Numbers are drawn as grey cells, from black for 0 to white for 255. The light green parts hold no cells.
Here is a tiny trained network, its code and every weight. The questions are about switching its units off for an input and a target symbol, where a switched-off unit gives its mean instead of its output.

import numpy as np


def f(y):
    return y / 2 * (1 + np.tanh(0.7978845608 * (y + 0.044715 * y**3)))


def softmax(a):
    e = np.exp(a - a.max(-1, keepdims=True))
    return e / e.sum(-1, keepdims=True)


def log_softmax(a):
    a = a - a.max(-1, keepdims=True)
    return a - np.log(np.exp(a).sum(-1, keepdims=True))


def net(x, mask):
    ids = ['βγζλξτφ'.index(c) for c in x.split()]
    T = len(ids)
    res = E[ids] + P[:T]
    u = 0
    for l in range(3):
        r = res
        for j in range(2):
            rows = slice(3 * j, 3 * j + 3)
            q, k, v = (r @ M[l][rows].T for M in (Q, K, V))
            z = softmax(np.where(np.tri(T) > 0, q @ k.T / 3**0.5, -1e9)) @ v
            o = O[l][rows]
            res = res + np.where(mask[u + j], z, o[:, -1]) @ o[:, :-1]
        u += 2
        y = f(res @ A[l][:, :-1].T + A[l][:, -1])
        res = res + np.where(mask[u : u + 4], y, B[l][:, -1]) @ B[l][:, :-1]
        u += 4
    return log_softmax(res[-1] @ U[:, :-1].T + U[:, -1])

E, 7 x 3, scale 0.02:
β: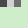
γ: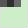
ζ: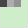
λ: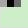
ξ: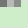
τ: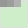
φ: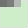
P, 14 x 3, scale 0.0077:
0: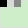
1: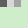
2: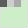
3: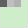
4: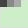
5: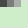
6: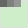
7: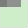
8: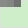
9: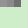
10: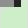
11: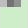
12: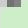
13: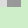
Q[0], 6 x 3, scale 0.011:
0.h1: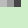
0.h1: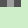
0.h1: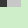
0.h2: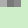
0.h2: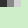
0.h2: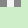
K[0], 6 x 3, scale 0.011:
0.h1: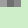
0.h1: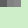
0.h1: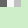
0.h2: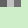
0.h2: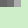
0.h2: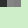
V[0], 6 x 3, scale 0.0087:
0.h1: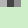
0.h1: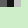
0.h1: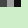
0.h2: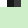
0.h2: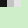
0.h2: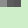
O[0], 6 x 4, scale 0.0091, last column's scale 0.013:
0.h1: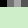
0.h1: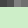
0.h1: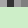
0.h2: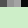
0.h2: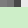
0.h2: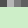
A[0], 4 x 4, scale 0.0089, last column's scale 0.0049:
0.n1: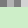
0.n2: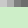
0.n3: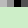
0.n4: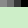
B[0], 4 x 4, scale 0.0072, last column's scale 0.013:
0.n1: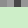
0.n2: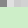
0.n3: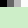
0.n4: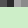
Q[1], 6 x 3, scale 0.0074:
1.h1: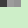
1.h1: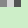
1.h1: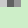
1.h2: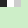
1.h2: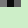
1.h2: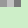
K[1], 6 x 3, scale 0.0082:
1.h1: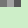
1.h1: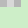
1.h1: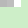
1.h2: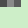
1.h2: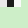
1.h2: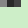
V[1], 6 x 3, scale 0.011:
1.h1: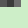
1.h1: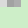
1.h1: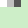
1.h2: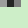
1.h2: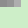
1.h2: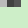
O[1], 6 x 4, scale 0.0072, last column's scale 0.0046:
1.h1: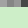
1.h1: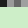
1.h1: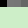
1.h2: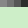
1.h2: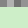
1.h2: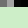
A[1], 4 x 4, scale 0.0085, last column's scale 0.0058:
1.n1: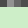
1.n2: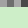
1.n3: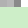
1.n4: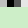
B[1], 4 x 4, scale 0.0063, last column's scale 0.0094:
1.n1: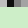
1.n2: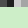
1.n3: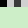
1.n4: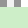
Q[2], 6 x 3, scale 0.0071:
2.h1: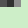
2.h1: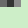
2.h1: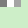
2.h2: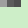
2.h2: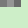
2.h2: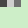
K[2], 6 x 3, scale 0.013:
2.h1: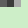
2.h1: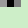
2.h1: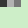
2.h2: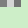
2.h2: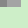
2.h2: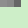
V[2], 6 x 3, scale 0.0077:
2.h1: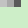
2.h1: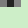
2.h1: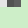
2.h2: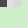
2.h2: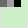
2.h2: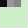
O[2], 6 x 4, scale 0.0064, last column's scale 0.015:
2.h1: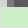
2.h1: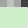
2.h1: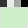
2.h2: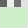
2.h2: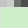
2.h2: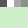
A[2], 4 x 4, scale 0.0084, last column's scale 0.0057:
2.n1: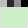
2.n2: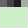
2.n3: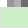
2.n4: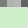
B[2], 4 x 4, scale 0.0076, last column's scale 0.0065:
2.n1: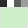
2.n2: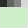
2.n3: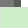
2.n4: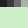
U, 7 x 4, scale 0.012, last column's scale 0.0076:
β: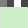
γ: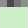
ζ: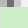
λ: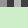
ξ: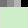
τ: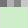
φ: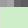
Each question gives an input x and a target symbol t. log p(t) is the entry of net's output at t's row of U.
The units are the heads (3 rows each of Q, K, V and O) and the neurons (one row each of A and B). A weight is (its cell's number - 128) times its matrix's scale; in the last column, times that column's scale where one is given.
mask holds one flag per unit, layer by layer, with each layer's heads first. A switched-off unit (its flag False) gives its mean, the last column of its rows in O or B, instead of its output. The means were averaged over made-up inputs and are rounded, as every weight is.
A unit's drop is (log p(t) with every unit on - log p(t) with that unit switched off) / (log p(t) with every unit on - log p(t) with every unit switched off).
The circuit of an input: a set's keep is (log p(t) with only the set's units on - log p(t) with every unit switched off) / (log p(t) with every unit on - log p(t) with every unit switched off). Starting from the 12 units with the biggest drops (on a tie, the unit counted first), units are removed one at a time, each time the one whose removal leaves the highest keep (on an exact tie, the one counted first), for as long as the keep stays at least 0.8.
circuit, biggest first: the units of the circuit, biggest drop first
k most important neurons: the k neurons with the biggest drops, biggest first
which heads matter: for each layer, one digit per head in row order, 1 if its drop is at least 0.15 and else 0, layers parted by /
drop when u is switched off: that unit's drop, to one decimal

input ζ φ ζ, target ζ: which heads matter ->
01 / 10 / 01
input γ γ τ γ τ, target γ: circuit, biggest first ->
1.h1, 2.h2, 0.n3, 1.h2
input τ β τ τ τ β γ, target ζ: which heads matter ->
00 / 10 / 00
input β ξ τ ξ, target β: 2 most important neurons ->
0.n3, 0.n2
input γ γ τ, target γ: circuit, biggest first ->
1.h1, 2.h2, 1.h2, 0.n3
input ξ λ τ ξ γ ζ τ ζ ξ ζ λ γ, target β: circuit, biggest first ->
0.h2
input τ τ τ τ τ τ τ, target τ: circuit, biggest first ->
2.h2, 1.h1
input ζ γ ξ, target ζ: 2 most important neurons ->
0.n3, 1.n4
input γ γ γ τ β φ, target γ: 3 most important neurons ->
0.n3, 0.n2, 1.n2
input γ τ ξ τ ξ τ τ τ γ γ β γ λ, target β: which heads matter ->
11 / 01 / 00
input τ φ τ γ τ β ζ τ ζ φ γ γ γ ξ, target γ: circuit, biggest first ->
1.h1, 2.h2, 0.h1
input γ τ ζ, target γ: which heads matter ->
10 / 10 / 01
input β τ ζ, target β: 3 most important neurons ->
0.n3, 0.n2, 0.n4
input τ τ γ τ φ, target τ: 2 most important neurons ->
0.n3, 1.n4
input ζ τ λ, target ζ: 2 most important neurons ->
1.n4, 2.n2
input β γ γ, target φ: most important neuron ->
1.n4
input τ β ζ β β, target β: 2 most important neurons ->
0.n3, 0.n4
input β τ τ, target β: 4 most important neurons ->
0.n3, 0.n2, 0.n4, 1.n4
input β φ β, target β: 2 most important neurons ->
0.n3, 0.n2
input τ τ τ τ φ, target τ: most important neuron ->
0.n3
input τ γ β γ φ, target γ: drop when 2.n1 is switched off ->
0.1
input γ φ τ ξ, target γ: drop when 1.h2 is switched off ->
0.1
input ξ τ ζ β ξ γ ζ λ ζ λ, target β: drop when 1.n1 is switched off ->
0.0
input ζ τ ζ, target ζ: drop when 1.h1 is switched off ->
0.4
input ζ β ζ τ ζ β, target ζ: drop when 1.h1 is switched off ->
0.4
